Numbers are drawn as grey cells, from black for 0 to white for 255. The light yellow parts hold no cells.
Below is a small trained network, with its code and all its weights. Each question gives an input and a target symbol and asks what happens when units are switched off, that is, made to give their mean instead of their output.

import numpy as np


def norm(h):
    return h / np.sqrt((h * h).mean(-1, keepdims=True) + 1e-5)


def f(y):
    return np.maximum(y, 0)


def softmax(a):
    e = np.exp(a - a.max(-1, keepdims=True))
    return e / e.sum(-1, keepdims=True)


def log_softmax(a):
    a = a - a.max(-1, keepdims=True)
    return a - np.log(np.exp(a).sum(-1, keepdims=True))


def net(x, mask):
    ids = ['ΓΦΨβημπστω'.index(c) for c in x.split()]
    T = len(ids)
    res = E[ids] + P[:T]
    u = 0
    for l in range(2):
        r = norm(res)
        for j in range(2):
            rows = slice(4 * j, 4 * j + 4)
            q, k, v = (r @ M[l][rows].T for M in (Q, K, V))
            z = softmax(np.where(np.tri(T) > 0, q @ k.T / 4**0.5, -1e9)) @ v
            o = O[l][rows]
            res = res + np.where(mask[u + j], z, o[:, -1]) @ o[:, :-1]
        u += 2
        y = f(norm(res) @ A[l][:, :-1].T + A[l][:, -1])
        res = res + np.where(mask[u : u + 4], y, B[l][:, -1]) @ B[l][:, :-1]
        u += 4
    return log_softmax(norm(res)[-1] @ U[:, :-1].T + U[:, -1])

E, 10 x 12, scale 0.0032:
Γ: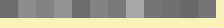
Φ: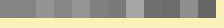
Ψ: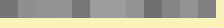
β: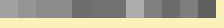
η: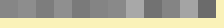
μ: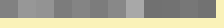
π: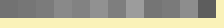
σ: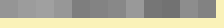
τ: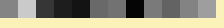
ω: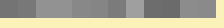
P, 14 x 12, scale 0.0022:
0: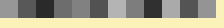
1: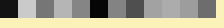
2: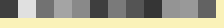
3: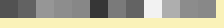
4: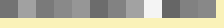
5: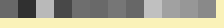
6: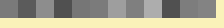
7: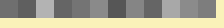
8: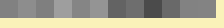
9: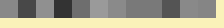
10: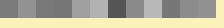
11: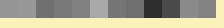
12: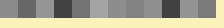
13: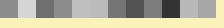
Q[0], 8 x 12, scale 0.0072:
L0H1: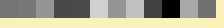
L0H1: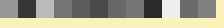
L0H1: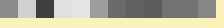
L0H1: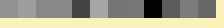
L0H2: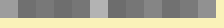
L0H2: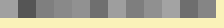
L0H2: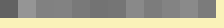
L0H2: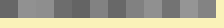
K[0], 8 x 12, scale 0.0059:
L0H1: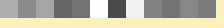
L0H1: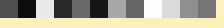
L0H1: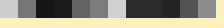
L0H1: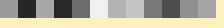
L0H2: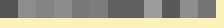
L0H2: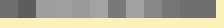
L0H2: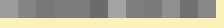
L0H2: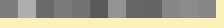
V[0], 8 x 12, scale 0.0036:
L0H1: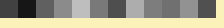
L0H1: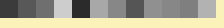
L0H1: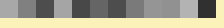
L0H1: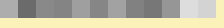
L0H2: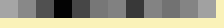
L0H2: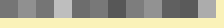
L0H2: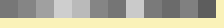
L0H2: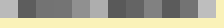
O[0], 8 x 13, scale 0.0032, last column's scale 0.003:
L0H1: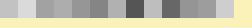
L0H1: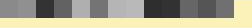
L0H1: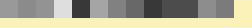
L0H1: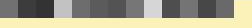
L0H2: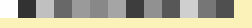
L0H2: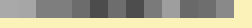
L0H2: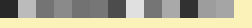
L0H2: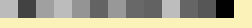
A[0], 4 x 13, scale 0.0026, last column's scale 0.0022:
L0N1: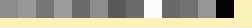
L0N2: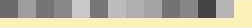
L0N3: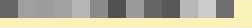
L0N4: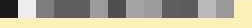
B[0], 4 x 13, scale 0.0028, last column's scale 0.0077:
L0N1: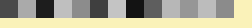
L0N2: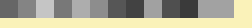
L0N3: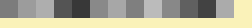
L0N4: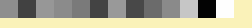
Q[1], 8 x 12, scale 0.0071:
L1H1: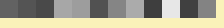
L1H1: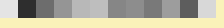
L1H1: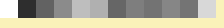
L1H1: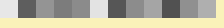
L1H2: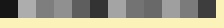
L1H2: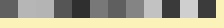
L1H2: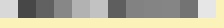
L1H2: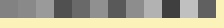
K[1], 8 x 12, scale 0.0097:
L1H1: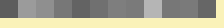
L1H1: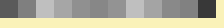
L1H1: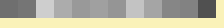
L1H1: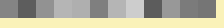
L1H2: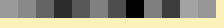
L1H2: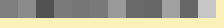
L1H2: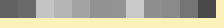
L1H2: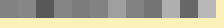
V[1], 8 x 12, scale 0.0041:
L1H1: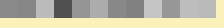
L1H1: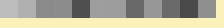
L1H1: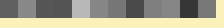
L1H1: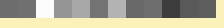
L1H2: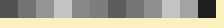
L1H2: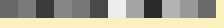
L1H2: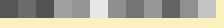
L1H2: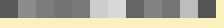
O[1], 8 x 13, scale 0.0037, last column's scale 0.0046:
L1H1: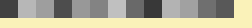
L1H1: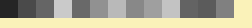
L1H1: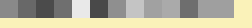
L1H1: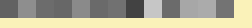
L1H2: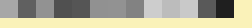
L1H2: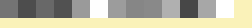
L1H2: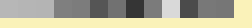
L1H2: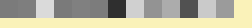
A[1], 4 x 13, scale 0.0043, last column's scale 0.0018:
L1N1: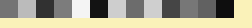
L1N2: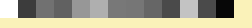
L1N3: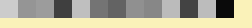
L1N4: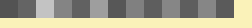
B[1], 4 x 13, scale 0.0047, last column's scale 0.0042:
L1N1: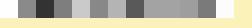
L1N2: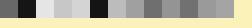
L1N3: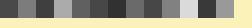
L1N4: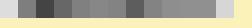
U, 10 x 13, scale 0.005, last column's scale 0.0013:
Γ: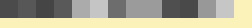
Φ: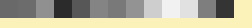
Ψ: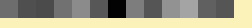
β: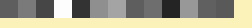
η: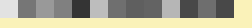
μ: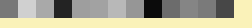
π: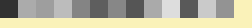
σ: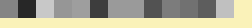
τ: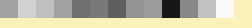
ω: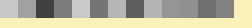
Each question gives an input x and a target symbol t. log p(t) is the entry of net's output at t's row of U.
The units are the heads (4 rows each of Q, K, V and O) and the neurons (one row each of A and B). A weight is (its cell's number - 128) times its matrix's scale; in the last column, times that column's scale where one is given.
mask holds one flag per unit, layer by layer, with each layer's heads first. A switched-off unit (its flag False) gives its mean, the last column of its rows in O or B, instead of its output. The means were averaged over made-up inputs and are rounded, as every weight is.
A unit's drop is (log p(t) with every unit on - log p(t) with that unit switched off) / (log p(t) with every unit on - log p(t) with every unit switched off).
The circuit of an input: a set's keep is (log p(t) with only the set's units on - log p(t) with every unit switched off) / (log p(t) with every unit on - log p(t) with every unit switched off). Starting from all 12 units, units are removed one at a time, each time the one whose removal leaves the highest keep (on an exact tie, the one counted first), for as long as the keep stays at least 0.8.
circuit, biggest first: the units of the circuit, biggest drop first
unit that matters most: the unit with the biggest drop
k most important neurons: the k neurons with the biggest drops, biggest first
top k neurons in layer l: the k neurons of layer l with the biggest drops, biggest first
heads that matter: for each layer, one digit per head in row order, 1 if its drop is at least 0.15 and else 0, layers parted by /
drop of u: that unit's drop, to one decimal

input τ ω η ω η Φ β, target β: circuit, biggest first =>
[L0H1 L1N1 L0N1]
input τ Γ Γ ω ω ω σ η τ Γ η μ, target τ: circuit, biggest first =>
[L0H2 L0N4 L1H2]
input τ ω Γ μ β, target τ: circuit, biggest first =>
[L0H2 L0H1 L1H2 L1N1]
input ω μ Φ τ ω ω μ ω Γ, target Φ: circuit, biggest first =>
[L0H1 L1H2]
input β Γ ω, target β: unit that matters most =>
L0N4
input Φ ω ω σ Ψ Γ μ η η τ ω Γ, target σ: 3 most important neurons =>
[L1N1 L0N4 L1N3]
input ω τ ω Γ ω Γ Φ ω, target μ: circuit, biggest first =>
[L0H1 L1N1]
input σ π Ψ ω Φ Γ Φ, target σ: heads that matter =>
10 / 11
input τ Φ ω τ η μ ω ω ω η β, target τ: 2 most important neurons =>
[L0N4 L0N2]
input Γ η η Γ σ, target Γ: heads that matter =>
00 / 01
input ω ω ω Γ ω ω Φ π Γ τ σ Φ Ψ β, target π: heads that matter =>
10 / 10
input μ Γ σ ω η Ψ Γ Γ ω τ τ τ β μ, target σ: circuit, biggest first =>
[L1N2 L0H2]
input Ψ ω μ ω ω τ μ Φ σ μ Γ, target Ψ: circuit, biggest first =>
[L0H1 L1H2]
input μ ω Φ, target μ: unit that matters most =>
L0H2
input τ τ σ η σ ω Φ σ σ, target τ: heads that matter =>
01 / 01
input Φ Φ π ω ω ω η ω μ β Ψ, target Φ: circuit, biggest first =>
[L1H2 L0H1]
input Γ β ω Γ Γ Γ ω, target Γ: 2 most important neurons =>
[L0N4 L1N1]
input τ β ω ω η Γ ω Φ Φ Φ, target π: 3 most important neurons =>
[L0N1 L1N1 L0N4]
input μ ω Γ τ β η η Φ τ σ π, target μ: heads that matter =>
11 / 10
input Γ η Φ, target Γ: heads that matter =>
00 / 01
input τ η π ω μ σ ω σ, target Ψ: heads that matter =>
11 / 01
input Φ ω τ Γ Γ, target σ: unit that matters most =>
L0H1
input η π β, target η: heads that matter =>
11 / 11
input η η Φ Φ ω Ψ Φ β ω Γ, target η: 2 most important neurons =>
[L0N4 L1N4]
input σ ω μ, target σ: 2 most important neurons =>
[L1N2 L0N4]
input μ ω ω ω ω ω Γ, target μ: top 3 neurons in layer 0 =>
[L0N4 L0N2 L0N3]
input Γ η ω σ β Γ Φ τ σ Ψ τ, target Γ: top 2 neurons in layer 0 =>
[L0N4 L0N3]
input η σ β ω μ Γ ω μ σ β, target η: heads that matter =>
11 / 10
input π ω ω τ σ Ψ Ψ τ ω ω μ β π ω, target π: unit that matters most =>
L0H2
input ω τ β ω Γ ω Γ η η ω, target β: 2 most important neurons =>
[L1N1 L0N4]
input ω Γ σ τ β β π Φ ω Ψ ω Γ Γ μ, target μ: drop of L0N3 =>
0.1
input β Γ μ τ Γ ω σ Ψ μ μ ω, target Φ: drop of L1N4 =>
0.2
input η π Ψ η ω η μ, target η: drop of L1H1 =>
0.8
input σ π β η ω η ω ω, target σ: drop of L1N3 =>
0.0
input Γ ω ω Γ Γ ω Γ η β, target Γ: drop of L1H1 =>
0.1
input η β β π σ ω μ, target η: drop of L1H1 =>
0.5
